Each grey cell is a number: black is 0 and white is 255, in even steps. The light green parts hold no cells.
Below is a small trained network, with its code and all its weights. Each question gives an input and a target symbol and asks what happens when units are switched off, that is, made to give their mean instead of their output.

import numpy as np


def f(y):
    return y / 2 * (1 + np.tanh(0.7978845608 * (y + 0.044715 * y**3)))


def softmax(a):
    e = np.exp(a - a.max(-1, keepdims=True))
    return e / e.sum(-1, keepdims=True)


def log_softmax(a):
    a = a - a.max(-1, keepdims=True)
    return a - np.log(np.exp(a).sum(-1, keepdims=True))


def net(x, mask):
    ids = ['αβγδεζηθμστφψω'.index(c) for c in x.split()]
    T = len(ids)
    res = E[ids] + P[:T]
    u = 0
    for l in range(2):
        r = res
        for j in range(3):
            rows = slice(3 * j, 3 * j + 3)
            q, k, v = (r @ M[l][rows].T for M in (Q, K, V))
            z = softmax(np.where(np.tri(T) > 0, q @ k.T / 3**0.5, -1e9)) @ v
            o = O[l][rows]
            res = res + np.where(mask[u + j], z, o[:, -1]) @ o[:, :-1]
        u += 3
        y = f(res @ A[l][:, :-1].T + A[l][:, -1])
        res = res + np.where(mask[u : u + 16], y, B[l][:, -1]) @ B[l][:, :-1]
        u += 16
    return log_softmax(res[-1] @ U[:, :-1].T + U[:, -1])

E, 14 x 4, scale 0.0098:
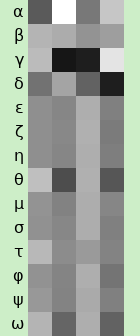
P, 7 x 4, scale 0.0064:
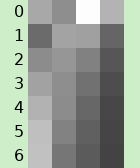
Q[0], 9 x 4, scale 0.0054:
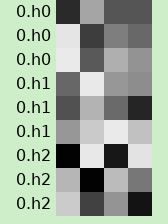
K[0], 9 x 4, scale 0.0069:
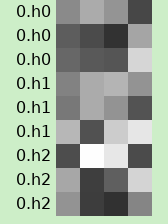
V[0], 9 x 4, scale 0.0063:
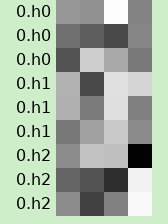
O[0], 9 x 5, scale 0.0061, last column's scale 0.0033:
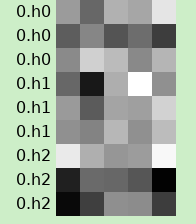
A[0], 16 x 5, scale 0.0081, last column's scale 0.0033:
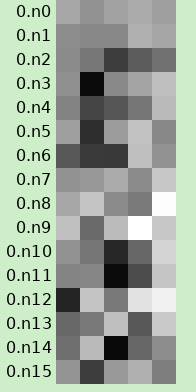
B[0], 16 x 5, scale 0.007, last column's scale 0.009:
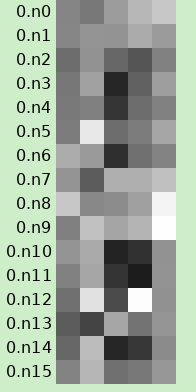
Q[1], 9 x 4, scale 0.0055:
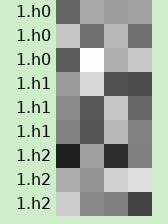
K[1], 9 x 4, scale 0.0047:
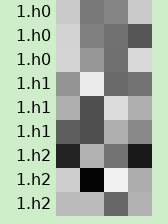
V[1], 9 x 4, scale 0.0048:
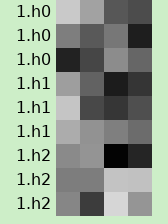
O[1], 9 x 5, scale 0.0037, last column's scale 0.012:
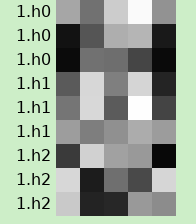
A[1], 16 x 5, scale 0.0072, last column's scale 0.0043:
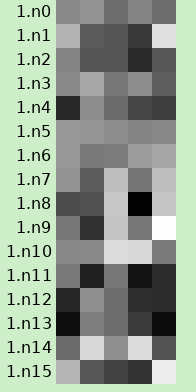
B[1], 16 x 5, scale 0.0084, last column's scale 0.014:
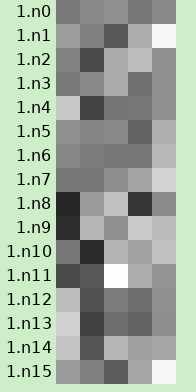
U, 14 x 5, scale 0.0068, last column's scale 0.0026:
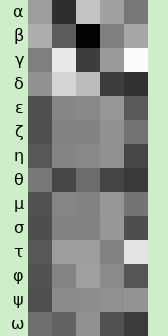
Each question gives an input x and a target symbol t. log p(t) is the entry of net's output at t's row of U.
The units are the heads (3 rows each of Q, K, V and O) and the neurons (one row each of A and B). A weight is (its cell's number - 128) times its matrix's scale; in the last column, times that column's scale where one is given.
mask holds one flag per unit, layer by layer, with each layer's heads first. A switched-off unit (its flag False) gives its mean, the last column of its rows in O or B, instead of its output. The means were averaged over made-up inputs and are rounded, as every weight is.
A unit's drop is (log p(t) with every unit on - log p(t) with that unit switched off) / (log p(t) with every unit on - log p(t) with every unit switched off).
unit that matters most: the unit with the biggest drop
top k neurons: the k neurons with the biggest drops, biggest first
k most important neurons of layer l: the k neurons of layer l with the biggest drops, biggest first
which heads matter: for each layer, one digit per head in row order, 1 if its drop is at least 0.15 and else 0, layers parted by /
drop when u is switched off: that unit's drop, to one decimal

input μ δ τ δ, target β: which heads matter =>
011 / 010
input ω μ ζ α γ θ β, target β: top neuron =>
(1.n10)
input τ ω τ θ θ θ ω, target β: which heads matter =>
100 / 001
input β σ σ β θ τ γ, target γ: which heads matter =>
000 / 011
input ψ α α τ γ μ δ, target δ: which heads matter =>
000 / 001
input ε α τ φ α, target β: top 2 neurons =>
(0.n9, 1.n11)
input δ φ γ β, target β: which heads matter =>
101 / 001
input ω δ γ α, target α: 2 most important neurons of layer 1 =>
(1.n14, 1.n10)
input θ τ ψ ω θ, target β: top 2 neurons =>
(0.n3, 0.n5)
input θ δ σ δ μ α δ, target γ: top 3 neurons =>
(0.n14, 0.n11, 0.n10)
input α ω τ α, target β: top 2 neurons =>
(0.n12, 0.n9)
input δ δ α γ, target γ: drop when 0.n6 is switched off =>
0.1
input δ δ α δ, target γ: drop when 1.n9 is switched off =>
-0.1
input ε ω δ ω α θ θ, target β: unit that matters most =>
0.h2
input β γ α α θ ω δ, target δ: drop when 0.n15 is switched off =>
0.0
